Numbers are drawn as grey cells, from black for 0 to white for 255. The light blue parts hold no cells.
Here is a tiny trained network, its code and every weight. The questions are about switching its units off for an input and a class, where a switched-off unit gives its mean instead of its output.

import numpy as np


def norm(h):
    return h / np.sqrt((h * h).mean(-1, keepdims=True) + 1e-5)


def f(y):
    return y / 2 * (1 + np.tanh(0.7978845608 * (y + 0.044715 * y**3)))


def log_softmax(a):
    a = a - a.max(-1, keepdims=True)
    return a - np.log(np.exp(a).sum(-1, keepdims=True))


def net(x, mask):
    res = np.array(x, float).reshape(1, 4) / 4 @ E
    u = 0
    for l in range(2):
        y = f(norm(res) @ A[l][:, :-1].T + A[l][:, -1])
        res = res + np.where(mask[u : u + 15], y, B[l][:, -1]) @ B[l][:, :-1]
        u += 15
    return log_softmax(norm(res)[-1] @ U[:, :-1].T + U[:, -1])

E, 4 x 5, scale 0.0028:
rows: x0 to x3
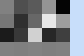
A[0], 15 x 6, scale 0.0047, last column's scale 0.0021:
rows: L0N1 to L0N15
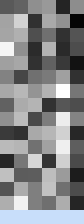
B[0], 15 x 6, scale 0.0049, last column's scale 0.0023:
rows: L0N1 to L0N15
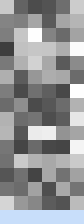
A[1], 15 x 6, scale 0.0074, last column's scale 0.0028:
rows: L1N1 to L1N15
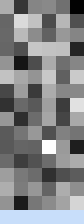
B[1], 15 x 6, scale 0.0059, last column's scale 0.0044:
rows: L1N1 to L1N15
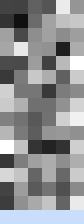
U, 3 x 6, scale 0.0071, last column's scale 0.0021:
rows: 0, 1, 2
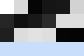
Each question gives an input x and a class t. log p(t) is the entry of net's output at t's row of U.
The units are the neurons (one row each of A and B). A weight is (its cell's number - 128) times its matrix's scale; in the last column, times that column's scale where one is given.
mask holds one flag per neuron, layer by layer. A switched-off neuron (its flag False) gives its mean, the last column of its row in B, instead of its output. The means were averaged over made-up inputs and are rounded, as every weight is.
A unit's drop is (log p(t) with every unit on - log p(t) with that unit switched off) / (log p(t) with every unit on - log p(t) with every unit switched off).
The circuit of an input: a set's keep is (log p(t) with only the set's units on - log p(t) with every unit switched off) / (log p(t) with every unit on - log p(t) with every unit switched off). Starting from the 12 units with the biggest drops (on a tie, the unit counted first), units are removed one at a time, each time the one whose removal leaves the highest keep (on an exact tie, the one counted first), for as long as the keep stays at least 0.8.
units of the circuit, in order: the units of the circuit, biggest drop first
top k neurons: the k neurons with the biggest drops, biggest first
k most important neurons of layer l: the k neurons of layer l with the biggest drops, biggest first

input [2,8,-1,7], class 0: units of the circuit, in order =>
L1N11
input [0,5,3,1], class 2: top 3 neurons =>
L0N10, L1N4, L0N11
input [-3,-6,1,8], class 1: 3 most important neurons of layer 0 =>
L0N12, L0N1, L0N11
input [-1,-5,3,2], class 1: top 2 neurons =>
L1N2, L0N12
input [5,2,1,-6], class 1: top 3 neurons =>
L0N1, L0N12, L1N5
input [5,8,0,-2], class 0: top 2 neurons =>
L1N11, L0N11
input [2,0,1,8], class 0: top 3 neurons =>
L0N10, L1N13, L1N2
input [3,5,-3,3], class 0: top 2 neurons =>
L1N11, L0N4
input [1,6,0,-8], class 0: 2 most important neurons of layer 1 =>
L1N11, L1N4
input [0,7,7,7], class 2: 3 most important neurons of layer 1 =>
L1N4, L1N15, L1N2
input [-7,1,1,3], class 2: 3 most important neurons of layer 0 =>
L0N12, L0N10, L0N1
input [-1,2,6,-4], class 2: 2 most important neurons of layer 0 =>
L0N12, L0N13
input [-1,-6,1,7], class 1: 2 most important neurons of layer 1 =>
L1N2, L1N11
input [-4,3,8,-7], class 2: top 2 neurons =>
L1N4, L0N10
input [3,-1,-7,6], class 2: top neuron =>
L0N4
